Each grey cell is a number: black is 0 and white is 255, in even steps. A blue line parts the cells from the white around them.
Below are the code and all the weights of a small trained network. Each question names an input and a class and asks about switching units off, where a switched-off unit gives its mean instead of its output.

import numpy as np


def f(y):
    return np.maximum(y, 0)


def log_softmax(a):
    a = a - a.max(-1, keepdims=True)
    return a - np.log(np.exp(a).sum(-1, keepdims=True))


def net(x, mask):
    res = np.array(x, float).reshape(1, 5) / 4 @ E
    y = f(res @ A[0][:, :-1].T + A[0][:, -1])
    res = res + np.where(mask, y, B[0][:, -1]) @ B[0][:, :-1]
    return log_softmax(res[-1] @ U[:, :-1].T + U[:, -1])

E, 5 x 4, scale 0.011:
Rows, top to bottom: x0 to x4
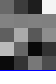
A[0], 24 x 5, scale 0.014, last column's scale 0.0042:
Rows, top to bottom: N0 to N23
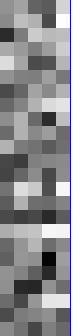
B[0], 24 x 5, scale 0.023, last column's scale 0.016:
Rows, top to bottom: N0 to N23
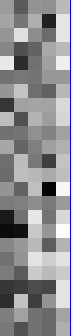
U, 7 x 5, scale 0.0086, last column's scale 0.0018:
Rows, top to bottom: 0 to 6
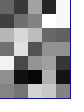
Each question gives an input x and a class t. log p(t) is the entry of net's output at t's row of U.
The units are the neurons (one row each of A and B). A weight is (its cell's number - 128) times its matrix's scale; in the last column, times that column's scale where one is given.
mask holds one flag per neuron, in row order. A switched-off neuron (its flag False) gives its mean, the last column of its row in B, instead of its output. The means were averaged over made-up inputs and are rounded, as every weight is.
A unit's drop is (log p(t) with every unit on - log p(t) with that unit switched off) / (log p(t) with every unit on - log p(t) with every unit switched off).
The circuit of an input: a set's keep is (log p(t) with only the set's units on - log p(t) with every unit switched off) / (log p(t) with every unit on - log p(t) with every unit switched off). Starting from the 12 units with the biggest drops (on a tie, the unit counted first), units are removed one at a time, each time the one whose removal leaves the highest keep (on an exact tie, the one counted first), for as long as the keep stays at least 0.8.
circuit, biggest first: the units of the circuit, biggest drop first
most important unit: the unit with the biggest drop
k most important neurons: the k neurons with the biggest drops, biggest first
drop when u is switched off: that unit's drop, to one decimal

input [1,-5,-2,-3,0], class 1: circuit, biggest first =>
[N13, N1]
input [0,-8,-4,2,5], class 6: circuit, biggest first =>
[N13]
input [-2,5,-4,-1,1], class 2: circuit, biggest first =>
[N16, N20]
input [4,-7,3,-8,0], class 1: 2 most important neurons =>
[N16, N7]
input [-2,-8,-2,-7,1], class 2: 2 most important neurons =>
[N2, N20]
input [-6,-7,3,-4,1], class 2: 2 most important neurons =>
[N20, N2]
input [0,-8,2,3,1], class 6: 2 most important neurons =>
[N13, N1]
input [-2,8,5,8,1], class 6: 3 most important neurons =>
[N15, N18, N19]
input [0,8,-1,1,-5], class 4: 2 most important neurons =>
[N20, N21]
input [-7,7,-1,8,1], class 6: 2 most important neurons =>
[N18, N15]
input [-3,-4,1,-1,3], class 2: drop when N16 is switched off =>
0.1
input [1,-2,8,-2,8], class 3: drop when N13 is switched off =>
0.2
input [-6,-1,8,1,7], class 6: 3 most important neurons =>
[N18, N15, N19]
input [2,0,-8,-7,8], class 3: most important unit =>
N21
